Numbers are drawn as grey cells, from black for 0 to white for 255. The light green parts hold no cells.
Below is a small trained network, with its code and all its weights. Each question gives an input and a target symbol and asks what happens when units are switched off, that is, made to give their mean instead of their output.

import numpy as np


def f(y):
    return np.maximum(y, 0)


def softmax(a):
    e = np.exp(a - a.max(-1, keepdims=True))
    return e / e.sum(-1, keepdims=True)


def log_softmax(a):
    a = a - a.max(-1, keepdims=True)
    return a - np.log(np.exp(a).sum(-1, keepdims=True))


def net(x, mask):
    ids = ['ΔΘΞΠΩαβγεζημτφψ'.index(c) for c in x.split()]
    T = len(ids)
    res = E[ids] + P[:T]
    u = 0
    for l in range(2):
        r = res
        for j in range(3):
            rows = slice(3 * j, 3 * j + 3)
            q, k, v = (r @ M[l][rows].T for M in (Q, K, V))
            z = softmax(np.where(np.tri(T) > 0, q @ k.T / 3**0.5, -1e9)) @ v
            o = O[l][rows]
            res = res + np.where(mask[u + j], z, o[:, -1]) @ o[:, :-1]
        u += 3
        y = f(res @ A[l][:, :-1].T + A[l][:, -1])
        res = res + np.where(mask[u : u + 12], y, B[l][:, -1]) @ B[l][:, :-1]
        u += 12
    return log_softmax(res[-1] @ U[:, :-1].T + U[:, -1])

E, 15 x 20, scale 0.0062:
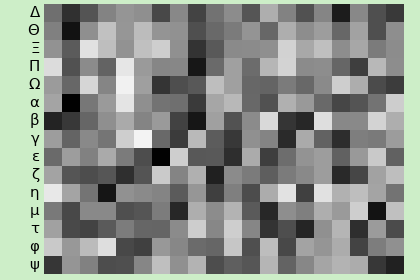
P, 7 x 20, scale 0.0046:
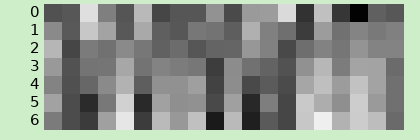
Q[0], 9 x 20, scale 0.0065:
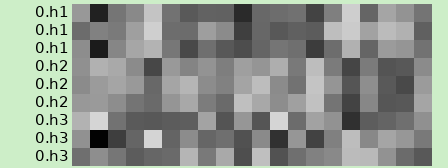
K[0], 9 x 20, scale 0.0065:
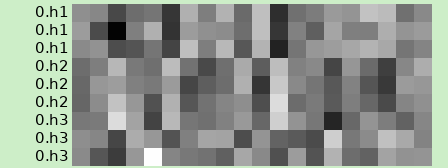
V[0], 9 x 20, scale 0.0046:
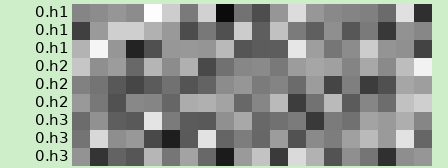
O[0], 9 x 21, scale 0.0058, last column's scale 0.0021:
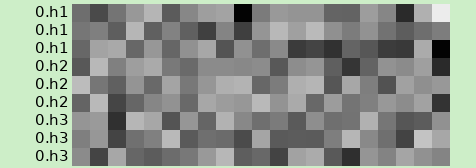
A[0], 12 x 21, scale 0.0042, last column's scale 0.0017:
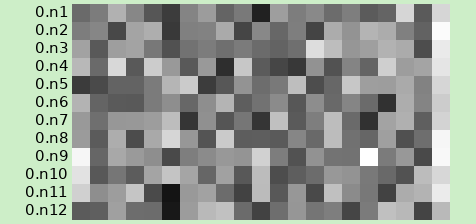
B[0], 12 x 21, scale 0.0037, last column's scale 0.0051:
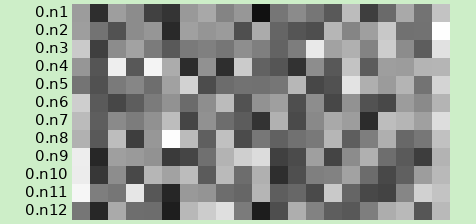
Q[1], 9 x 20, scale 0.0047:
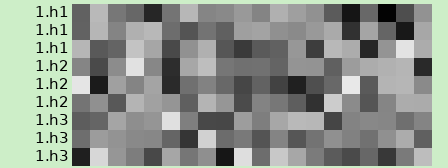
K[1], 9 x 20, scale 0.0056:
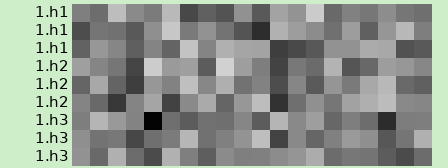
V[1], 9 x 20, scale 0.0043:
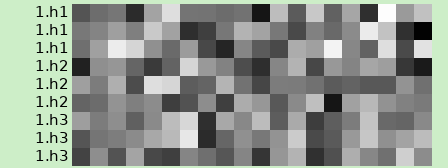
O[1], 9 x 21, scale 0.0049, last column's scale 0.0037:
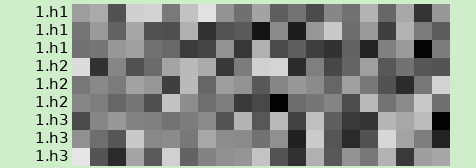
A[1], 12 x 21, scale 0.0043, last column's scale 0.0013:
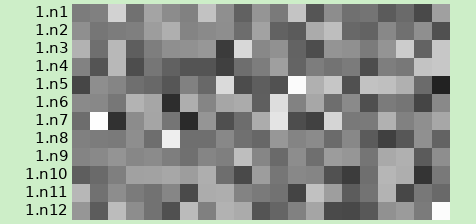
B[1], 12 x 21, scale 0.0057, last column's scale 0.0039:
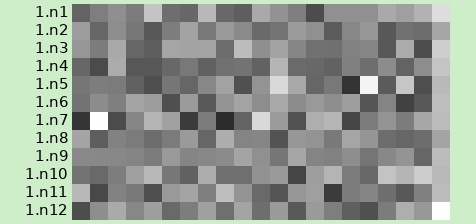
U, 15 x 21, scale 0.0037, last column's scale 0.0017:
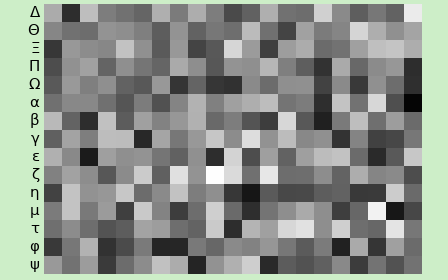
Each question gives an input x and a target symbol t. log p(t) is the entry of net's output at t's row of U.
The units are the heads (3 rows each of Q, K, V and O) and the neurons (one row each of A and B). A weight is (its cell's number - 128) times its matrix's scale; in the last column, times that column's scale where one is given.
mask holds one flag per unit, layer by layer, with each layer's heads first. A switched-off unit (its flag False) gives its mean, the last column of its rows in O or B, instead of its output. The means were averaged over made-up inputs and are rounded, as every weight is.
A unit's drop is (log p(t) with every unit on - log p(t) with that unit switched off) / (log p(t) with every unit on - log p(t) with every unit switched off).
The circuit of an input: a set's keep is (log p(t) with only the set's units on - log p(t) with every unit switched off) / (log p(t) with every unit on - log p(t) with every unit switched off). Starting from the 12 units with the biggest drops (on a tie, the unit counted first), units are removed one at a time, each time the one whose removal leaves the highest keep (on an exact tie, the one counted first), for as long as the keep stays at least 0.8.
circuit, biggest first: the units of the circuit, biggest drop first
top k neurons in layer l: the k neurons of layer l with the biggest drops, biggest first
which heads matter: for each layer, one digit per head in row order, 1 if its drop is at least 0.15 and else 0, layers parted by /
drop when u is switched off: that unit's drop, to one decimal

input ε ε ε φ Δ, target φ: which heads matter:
000 / 100
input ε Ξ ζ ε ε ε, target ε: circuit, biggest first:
(1.h3, 0.h3, 1.n12)
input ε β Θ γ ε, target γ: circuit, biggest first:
(1.h2, 0.n8, 1.n6, 0.n10)
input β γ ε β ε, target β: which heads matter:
000 / 001
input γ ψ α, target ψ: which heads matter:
000 / 010
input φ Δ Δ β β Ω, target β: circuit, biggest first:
(1.h3, 0.n5, 1.n11, 0.n9)
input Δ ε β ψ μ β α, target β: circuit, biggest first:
(1.h3, 0.n5, 0.h3, 1.n11)
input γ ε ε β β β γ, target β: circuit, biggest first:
(1.h3, 0.n5, 1.n11, 0.n8)
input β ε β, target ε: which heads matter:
101 / 001
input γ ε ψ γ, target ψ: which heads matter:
100 / 010
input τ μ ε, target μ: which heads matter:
100 / 000
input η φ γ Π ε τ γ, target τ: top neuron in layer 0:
(0.n9)
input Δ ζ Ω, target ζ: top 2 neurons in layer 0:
(0.n4, 0.n11)
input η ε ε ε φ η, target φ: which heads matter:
100 / 100
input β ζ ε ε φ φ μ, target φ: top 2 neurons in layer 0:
(0.n11, 0.n4)
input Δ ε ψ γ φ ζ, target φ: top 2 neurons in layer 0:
(0.n11, 0.n9)
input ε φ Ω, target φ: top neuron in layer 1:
(1.n4)
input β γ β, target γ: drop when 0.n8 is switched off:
0.3
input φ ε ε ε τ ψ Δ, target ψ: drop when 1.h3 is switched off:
0.1
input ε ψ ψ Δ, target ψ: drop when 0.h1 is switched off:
0.2
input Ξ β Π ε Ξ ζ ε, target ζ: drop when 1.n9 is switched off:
0.1
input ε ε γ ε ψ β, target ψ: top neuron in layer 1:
(1.n3)
